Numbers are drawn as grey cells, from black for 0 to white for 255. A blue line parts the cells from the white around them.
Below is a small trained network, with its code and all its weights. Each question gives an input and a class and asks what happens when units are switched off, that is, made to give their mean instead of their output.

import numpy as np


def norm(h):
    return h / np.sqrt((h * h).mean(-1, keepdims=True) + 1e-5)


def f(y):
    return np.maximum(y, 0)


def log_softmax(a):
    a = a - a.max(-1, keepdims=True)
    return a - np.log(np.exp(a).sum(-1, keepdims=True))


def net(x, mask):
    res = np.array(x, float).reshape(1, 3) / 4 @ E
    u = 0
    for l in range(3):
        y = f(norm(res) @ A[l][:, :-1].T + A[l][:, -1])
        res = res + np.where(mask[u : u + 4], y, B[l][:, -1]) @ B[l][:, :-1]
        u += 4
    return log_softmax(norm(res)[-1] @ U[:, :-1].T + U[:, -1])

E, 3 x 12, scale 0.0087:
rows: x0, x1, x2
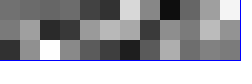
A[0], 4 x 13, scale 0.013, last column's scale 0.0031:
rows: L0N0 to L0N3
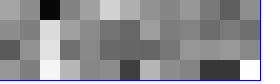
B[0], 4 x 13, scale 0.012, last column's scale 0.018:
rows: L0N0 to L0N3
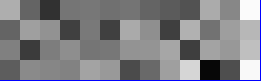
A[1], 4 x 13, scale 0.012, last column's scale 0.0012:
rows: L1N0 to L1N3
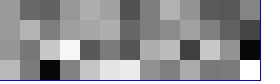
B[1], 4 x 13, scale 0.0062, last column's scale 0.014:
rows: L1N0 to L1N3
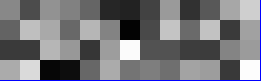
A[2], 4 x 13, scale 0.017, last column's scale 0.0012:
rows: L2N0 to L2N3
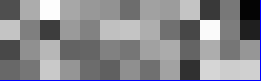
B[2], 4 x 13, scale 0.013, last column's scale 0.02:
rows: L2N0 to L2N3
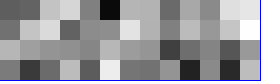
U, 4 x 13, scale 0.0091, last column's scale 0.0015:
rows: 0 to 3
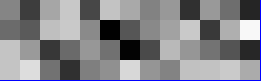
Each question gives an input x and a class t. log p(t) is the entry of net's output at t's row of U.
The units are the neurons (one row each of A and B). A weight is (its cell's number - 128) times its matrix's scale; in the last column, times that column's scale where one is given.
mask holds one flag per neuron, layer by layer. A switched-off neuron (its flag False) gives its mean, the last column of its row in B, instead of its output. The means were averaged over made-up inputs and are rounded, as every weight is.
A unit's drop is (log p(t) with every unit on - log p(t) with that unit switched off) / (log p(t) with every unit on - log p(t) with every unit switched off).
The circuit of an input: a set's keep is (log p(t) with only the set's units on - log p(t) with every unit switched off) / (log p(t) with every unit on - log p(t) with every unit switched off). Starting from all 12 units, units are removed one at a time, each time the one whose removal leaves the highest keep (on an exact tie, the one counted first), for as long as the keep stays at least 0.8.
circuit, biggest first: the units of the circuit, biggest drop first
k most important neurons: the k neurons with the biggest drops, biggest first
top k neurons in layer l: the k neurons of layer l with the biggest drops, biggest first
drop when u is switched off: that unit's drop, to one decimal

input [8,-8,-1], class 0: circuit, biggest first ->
L0N3; L1N3; L2N3
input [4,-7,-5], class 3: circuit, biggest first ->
L2N0
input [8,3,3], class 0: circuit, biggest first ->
L0N3; L2N3
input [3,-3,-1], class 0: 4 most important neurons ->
L1N3; L0N0; L0N3; L2N1
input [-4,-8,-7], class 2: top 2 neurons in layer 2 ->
L2N1; L2N0
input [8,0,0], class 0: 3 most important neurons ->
L0N3; L1N3; L0N0
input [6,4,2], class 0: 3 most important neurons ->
L0N3; L1N3; L0N0
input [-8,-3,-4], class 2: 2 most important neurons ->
L0N0; L2N1
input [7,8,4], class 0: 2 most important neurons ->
L0N3; L2N3
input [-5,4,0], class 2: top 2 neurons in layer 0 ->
L0N2; L0N1
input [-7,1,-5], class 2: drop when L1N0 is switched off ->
0.2
